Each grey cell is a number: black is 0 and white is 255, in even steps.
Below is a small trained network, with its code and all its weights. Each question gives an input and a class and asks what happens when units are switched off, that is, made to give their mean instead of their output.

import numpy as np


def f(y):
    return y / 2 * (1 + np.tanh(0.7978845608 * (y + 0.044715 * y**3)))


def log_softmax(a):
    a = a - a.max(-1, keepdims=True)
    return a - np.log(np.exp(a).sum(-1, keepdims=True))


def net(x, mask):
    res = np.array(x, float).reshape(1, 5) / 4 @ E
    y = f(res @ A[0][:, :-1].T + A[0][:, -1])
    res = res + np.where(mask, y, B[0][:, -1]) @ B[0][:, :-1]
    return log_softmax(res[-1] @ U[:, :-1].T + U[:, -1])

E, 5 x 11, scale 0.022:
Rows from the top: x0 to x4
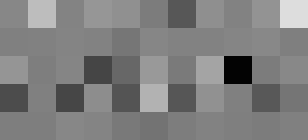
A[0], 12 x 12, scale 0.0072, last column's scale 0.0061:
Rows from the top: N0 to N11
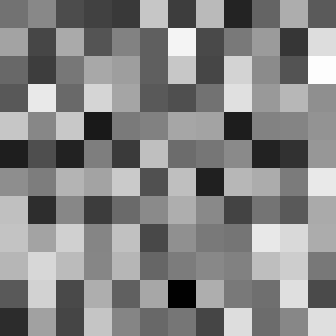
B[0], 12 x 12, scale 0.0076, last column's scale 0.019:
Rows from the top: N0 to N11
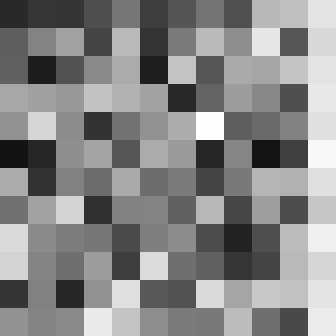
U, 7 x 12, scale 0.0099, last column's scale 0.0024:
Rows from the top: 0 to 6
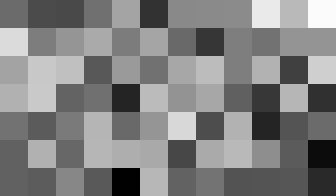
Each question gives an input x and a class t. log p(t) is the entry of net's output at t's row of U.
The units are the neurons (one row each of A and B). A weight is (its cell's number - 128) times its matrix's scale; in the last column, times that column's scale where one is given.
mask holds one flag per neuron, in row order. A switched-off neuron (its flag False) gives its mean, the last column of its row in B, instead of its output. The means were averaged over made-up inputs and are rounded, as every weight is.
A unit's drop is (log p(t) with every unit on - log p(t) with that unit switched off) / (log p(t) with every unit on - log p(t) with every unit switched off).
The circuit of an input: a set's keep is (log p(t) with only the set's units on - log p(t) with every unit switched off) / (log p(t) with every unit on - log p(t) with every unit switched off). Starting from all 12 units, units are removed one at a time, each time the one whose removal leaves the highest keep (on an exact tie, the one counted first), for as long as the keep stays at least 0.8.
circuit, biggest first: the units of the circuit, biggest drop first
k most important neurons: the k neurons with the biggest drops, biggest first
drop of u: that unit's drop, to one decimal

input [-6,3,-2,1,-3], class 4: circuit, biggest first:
(N5)
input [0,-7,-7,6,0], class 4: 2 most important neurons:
(N5 N2)
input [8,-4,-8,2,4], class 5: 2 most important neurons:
(N10 N3)
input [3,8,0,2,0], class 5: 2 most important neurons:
(N2 N6)
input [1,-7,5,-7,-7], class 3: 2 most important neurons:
(N8 N9)
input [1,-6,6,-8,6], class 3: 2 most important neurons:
(N8 N9)
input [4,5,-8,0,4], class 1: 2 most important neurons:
(N3 N6)
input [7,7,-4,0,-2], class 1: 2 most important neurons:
(N9 N8)
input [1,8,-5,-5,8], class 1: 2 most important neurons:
(N10 N0)
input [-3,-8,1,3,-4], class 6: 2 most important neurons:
(N11 N2)
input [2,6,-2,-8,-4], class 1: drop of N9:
0.1
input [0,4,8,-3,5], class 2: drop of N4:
0.1
